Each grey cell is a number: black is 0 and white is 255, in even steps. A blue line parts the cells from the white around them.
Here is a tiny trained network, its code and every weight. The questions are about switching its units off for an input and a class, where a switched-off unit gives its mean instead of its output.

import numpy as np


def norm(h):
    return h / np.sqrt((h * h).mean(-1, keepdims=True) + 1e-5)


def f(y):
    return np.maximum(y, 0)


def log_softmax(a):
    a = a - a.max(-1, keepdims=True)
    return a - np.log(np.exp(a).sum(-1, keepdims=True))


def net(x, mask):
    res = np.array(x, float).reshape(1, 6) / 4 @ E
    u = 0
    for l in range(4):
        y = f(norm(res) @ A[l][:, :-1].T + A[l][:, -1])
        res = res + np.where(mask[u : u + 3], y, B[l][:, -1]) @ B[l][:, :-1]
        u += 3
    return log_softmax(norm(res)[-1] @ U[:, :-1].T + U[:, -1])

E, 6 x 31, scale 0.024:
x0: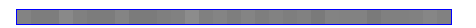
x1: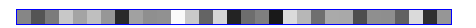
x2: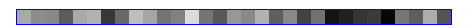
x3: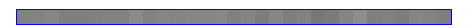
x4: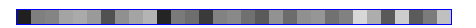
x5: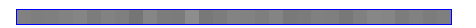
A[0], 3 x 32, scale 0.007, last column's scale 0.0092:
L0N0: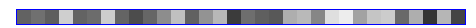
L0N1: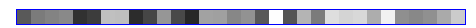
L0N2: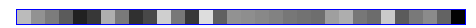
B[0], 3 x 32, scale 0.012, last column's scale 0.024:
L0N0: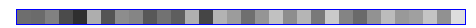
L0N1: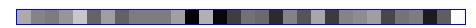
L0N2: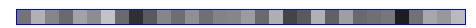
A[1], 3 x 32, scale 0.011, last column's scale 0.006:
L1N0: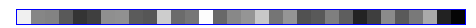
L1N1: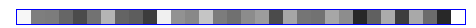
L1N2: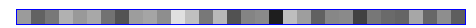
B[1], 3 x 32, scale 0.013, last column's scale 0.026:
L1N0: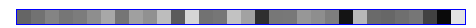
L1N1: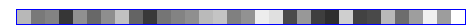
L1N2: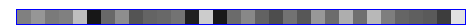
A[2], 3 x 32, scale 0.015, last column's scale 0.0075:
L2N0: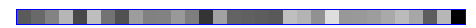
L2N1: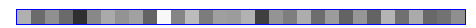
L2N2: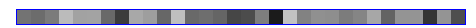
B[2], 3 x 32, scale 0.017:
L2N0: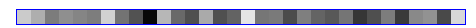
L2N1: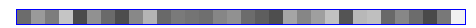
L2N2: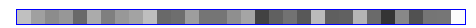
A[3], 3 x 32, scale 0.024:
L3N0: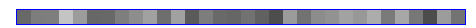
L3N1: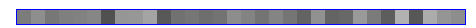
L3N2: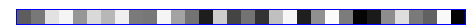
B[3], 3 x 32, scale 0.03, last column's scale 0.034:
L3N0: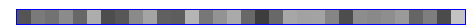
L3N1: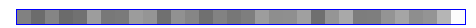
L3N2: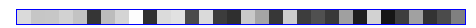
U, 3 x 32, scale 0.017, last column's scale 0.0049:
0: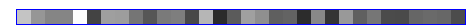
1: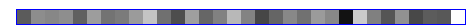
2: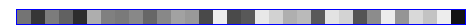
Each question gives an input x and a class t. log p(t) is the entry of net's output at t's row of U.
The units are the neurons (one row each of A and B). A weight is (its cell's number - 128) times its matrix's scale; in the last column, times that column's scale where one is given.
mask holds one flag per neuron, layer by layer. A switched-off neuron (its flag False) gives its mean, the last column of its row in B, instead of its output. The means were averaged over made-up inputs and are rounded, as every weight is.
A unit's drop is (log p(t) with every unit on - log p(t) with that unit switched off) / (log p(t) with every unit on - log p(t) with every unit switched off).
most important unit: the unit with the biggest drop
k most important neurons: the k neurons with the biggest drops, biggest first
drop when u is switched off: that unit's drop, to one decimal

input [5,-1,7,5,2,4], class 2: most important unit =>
L0N1
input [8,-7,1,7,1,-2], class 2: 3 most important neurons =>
L2N0; L1N2; L3N1
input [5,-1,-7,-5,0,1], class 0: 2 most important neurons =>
L0N1; L3N1
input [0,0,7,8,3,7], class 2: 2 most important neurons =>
L3N1; L0N1
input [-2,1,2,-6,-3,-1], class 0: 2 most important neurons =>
L1N1; L1N2
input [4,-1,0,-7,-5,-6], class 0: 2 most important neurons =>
L1N1; L3N1
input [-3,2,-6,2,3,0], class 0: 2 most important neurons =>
L2N0; L0N0
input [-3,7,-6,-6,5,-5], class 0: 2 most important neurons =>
L2N0; L0N0
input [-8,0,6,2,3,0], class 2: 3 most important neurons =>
L3N1; L0N1; L2N1
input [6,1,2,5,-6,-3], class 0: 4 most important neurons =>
L1N1; L3N1; L3N0; L0N0
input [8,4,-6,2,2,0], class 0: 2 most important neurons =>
L0N0; L2N0
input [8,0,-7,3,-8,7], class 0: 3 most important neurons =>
L0N1; L3N1; L0N2
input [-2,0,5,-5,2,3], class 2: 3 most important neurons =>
L3N1; L0N1; L2N1
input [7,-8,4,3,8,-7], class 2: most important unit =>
L3N1
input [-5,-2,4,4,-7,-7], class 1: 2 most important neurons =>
L1N0; L2N1
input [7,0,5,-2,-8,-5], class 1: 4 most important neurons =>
L1N0; L2N1; L0N1; L2N0
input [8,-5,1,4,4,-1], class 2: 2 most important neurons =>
L3N1; L1N2
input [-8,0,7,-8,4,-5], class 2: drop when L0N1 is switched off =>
0.6
